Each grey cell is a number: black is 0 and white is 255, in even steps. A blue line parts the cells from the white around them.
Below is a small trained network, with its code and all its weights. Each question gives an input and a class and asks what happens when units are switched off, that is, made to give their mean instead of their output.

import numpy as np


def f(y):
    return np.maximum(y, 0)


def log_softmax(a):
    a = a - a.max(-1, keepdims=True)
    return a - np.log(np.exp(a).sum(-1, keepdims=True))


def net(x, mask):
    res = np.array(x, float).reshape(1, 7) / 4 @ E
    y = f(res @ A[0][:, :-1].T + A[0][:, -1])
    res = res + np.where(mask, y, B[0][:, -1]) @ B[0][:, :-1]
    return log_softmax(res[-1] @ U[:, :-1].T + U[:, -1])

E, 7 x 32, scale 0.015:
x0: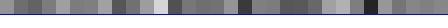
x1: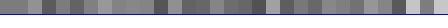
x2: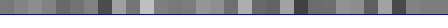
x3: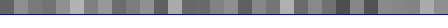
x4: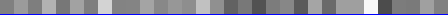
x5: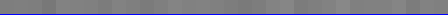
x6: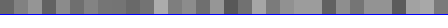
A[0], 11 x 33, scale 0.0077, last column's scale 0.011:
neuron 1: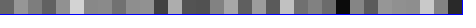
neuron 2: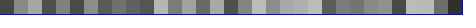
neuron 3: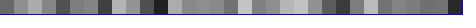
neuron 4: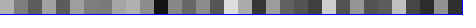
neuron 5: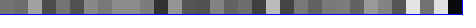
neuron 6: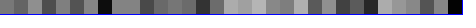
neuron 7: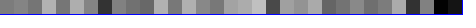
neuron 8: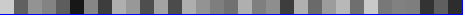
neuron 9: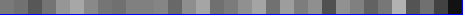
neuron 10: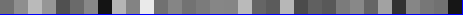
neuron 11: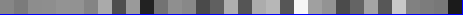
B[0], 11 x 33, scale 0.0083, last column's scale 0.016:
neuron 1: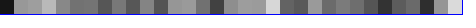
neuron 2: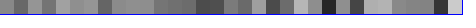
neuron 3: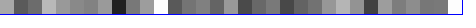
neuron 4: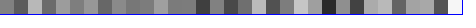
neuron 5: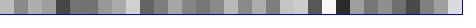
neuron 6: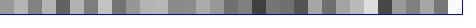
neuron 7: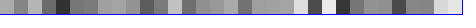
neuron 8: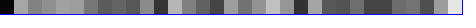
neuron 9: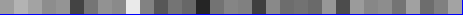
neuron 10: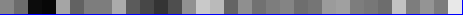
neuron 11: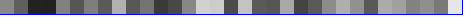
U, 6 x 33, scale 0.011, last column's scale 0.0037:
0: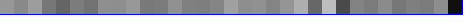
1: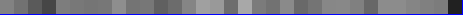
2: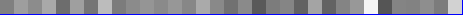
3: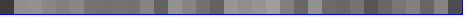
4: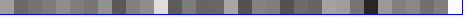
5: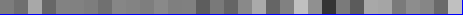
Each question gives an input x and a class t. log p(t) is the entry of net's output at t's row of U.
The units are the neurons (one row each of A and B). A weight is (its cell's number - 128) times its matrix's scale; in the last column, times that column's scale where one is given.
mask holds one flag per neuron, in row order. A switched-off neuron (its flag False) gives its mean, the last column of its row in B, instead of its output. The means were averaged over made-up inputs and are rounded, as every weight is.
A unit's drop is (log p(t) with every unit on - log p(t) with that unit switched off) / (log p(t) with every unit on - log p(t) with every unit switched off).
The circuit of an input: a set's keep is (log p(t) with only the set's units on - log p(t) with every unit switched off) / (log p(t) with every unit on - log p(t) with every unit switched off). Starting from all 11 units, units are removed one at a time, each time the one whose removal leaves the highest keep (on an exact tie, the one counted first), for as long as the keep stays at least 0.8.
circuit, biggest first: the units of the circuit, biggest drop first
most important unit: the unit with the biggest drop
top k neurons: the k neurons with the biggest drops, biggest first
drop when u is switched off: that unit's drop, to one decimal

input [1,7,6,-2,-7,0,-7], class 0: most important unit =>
neuron 5
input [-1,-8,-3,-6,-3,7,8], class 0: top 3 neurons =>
[neuron 7; neuron 4; neuron 9]
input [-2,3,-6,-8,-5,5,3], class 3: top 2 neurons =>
[neuron 8; neuron 10]
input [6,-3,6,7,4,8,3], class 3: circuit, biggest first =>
[neuron 3; neuron 1]
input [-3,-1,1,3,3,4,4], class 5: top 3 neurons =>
[neuron 6; neuron 8; neuron 2]
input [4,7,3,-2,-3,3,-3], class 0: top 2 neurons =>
[neuron 5; neuron 3]
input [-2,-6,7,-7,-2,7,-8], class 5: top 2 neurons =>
[neuron 4; neuron 11]
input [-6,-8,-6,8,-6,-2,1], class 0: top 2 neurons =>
[neuron 7; neuron 8]
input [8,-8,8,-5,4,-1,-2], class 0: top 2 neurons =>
[neuron 7; neuron 3]
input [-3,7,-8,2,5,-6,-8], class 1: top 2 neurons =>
[neuron 11; neuron 7]
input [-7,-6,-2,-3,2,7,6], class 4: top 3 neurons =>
[neuron 3; neuron 4; neuron 5]
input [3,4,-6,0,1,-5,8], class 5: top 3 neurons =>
[neuron 2; neuron 10; neuron 3]
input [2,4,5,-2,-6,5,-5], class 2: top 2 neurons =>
[neuron 6; neuron 11]
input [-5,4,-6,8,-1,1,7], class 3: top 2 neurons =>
[neuron 1; neuron 4]
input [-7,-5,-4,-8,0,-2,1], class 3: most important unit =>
neuron 8
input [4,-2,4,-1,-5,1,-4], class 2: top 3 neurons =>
[neuron 6; neuron 3; neuron 11]
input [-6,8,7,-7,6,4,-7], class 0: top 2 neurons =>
[neuron 5; neuron 11]
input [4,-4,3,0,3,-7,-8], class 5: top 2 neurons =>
[neuron 4; neuron 3]
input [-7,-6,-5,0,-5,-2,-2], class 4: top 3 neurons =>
[neuron 3; neuron 5; neuron 10]
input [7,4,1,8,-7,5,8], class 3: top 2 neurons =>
[neuron 1; neuron 3]
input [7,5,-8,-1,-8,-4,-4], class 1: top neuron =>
[neuron 11]
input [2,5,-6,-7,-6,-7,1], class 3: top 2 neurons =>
[neuron 8; neuron 10]
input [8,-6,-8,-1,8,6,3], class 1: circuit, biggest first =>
[neuron 11; neuron 3]
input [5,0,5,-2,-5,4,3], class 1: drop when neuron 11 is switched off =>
-0.1
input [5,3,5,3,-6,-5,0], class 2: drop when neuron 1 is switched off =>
0.0
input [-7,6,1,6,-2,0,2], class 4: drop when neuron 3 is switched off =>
1.5
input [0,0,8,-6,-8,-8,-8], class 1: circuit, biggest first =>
[neuron 10]
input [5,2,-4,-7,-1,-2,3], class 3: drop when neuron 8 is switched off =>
0.6
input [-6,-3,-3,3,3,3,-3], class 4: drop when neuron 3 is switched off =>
0.6
